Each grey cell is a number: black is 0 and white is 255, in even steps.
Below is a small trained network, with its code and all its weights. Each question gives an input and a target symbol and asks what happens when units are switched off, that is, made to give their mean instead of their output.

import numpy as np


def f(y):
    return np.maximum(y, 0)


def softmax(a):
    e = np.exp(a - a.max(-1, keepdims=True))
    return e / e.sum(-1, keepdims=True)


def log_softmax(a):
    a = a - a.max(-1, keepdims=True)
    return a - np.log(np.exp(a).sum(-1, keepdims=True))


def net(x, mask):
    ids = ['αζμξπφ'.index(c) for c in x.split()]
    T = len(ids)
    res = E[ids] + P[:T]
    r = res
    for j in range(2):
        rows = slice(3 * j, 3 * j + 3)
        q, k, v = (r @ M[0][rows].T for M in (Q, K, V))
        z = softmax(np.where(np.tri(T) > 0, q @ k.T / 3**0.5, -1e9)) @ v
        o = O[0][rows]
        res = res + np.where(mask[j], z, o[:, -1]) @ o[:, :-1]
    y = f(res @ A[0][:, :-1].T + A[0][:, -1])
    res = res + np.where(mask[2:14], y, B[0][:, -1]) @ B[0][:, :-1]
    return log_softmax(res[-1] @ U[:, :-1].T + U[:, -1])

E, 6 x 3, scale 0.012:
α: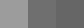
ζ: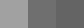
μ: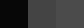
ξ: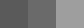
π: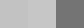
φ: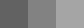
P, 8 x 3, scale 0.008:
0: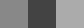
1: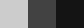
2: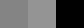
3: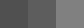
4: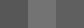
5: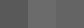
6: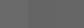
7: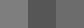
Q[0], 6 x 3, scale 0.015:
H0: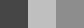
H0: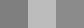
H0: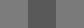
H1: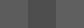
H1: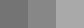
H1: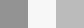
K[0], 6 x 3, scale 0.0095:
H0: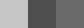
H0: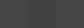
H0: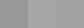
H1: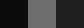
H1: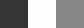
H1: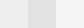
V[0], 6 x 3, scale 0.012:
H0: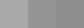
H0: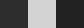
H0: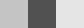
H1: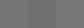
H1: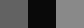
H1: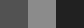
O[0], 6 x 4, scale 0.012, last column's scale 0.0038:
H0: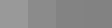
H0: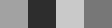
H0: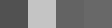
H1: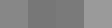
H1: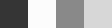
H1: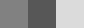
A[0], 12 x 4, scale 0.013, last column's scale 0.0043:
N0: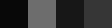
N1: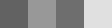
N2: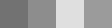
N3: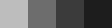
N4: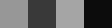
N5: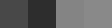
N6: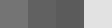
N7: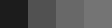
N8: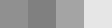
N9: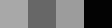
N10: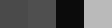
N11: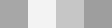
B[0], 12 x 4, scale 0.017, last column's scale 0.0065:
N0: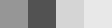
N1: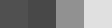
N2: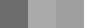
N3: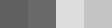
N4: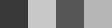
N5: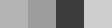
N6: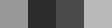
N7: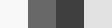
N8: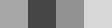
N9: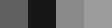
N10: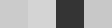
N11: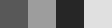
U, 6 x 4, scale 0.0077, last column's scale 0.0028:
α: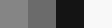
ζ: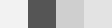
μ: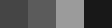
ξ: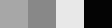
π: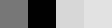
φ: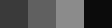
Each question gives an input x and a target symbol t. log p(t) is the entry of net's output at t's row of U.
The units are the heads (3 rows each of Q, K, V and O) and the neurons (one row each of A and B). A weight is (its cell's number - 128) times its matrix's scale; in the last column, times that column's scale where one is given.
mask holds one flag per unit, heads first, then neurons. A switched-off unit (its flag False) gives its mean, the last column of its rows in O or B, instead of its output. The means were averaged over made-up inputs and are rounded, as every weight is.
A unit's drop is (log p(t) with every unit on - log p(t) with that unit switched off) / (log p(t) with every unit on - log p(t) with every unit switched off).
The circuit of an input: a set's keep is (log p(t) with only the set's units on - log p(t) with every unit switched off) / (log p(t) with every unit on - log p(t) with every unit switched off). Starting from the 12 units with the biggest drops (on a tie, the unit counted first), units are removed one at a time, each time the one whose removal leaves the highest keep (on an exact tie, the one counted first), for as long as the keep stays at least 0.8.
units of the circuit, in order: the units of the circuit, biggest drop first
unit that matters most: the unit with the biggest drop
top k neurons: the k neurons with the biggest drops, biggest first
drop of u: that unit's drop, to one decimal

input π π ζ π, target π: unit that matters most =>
H1
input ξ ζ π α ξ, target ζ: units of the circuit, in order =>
[N11 N7]
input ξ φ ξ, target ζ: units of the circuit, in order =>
[N11 N4]
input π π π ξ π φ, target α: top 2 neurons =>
[N0 N5]
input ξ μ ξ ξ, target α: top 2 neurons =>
[N11 N7]
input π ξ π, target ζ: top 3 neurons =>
[N3 N11 N10]
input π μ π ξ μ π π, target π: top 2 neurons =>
[N9 N3]
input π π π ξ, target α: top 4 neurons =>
[N0 N5 N3 N4]
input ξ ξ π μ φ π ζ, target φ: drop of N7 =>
0.2
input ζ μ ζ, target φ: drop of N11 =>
0.3
